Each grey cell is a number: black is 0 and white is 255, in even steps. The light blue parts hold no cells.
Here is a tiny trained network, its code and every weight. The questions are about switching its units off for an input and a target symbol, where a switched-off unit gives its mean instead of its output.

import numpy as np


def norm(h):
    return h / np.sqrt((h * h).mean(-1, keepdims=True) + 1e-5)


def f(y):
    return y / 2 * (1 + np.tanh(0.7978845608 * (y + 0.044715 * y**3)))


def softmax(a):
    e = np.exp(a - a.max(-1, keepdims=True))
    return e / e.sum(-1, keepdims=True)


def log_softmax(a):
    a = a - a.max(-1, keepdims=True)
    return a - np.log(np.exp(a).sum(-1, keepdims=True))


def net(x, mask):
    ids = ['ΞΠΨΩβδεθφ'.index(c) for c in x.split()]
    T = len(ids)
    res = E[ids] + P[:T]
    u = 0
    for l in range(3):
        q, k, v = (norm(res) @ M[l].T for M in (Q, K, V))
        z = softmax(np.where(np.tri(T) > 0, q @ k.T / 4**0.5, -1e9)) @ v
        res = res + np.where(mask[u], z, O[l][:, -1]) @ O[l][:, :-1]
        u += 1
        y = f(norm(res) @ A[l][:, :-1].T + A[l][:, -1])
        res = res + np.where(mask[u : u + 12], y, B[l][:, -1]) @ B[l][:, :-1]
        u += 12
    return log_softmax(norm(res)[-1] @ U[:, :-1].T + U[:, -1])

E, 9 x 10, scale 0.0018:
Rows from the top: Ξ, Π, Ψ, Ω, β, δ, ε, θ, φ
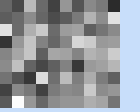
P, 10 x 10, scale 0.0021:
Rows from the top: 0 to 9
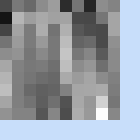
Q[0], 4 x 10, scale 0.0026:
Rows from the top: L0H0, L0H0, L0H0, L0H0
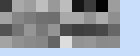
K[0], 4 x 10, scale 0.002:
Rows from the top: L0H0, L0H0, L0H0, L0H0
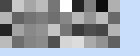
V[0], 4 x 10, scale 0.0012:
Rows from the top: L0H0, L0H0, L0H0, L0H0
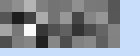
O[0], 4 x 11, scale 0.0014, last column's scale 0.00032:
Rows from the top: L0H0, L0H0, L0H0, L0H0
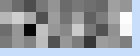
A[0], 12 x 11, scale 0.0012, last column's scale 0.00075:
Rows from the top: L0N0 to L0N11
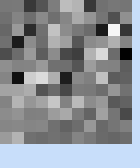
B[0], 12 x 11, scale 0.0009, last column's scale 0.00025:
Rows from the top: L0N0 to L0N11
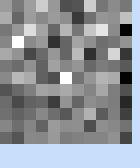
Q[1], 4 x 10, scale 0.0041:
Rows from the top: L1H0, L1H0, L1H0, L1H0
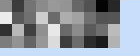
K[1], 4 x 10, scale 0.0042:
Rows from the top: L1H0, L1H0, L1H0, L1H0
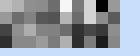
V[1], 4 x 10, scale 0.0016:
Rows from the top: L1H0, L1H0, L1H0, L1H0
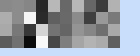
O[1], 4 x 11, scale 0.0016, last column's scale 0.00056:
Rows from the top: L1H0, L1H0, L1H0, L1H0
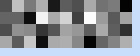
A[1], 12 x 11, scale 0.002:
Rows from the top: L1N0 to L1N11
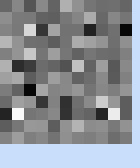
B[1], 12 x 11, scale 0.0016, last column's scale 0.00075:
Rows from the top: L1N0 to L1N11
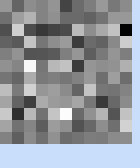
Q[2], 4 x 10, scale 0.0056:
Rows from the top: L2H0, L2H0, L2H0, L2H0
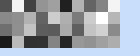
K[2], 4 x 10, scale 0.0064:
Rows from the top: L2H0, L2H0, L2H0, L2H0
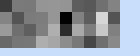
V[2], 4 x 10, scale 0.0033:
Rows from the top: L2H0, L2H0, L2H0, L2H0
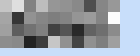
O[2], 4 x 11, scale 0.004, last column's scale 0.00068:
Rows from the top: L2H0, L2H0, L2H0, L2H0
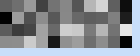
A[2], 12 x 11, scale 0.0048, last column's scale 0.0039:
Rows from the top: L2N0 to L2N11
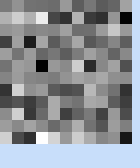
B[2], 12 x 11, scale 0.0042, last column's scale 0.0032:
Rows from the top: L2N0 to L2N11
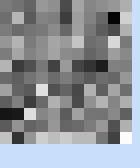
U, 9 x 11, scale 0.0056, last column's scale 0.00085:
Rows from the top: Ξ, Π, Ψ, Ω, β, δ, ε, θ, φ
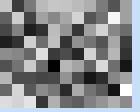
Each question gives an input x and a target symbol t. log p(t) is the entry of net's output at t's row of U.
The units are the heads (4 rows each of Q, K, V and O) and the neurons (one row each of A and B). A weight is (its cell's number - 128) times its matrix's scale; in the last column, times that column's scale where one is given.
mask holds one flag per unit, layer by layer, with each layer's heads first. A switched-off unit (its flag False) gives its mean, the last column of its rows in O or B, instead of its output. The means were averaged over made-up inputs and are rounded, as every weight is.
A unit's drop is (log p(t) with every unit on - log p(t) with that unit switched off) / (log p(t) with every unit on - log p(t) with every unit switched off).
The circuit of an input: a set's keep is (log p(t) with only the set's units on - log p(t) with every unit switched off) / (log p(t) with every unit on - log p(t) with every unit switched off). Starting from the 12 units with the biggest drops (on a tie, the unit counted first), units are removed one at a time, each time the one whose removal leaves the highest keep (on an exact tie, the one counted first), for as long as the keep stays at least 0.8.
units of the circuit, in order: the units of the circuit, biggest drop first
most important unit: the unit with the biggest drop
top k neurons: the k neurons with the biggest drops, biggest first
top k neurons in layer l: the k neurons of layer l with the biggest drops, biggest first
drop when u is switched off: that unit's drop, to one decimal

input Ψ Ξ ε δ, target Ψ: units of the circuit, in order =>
L2H0, L2N11
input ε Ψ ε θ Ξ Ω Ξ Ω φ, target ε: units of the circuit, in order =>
L2N5, L1H0
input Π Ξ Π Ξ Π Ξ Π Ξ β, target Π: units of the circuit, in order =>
L2H0, L2N3
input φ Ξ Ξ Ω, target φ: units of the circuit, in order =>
L2H0, L2N11
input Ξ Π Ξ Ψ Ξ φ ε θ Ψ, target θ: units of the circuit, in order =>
L2H0, L2N1
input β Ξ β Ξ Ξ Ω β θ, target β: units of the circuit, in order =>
L2H0, L2N7
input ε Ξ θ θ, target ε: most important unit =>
L1H0
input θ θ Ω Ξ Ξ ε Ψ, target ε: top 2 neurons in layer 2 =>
L2N5, L2N11
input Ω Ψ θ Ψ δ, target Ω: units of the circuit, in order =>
L2N9, L2H0
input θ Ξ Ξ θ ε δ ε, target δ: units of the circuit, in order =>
L2H0, L2N11, L1H0
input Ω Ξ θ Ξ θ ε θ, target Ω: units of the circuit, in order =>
L2H0, L2N9
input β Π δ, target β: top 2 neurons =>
L2N7, L1N9
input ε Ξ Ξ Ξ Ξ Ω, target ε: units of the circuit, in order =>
L1H0, L2N5
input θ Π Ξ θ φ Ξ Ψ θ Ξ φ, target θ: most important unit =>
L2H0
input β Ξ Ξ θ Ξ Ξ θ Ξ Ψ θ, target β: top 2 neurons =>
L2N7, L1N9
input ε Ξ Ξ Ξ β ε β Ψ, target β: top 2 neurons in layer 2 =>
L2N7, L2N11
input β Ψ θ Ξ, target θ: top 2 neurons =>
L1N9, L2N11
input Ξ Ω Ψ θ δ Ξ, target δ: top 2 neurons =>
L2N11, L2N1
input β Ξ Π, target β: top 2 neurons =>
L1N9, L2N7
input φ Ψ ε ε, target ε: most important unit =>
L1H0
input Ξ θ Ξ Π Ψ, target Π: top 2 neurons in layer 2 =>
L2N11, L2N3
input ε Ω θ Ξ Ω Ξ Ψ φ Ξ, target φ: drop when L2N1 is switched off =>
0.1
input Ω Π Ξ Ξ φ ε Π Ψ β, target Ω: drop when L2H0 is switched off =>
1.1
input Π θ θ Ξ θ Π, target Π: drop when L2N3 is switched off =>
0.2
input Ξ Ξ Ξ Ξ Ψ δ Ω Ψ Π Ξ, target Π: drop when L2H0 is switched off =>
0.8
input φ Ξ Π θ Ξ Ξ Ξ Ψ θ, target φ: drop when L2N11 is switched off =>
0.1
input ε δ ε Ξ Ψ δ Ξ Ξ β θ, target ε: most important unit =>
L2N5
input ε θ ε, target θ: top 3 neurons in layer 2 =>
L2N11, L2N8, L2N0
